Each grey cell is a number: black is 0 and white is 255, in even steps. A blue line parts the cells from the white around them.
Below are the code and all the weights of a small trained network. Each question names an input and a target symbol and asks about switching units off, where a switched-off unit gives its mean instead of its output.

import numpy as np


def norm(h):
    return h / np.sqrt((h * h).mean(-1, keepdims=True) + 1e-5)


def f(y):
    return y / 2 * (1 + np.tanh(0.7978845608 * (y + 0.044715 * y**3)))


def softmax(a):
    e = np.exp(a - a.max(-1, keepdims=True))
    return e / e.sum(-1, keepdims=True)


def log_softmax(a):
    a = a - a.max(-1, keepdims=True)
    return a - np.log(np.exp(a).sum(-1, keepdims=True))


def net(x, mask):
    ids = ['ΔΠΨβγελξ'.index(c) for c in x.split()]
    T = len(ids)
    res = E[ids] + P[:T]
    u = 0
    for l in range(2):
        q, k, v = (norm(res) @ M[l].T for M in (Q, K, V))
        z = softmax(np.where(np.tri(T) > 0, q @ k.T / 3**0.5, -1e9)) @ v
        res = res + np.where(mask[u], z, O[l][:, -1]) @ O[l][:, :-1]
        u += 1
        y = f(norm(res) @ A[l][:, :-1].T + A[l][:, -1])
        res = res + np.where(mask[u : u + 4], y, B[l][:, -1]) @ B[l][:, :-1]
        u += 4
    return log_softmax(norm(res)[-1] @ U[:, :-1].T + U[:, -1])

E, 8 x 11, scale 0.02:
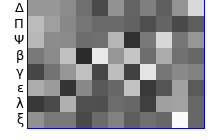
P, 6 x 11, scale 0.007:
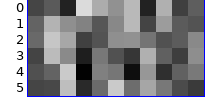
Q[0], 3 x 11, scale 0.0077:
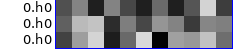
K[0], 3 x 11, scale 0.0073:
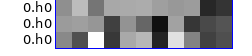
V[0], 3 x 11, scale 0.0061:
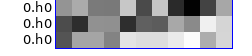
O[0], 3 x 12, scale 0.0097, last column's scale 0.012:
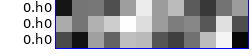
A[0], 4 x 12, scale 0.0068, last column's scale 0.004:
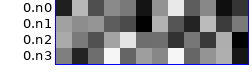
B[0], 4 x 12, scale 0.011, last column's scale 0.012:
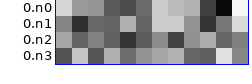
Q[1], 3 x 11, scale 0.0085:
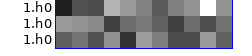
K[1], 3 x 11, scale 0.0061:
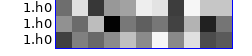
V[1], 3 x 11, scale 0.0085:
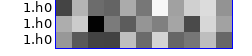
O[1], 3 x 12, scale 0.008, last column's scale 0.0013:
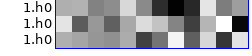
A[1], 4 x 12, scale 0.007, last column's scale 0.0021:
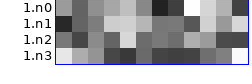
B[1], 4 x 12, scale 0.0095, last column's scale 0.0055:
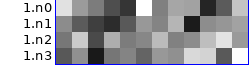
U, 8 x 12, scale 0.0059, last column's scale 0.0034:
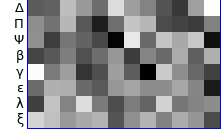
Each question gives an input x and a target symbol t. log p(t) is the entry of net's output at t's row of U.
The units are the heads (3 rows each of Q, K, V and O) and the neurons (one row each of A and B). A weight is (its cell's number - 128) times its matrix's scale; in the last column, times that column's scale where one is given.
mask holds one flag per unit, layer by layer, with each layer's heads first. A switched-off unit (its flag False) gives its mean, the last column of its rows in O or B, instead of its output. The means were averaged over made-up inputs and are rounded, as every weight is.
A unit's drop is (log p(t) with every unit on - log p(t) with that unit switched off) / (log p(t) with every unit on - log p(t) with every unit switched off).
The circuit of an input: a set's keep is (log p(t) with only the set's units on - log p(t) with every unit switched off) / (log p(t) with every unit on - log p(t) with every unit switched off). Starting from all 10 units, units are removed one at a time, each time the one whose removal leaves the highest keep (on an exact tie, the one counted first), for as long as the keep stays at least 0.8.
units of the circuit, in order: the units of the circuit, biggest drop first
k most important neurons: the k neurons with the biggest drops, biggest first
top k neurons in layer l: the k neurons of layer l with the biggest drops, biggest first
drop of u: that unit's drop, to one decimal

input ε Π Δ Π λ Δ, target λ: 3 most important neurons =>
0.n1; 0.n0; 1.n3
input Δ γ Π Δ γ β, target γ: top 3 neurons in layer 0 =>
0.n1; 0.n3; 0.n2
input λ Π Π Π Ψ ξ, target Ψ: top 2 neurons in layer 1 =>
1.n2; 1.n0
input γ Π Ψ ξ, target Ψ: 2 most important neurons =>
0.n0; 0.n1
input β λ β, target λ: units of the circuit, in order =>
0.h0; 1.h0; 0.n0; 1.n2
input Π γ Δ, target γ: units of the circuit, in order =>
0.h0; 0.n1; 0.n0; 1.n0
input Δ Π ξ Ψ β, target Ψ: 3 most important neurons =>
1.n2; 0.n0; 1.n0
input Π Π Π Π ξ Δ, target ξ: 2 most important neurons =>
0.n1; 0.n0
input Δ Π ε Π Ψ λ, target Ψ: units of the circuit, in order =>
0.h0; 0.n0
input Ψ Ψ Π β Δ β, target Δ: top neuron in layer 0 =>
0.n0
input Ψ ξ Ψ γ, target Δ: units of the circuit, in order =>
0.h0; 1.h0; 0.n0; 0.n3
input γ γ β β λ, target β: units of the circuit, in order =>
0.h0; 0.n0
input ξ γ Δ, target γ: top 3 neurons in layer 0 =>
0.n1; 0.n0; 0.n2
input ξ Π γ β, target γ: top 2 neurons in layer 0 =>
0.n1; 0.n0
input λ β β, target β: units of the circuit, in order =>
0.h0; 0.n0; 1.h0
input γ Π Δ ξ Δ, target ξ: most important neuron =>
0.n1
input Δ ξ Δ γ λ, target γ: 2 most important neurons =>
0.n0; 1.n0
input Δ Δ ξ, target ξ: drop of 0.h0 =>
0.9
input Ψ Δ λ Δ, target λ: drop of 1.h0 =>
0.2
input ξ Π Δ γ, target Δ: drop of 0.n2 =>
0.0
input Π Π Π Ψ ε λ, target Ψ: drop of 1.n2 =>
0.2
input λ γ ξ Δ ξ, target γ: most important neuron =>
1.n0
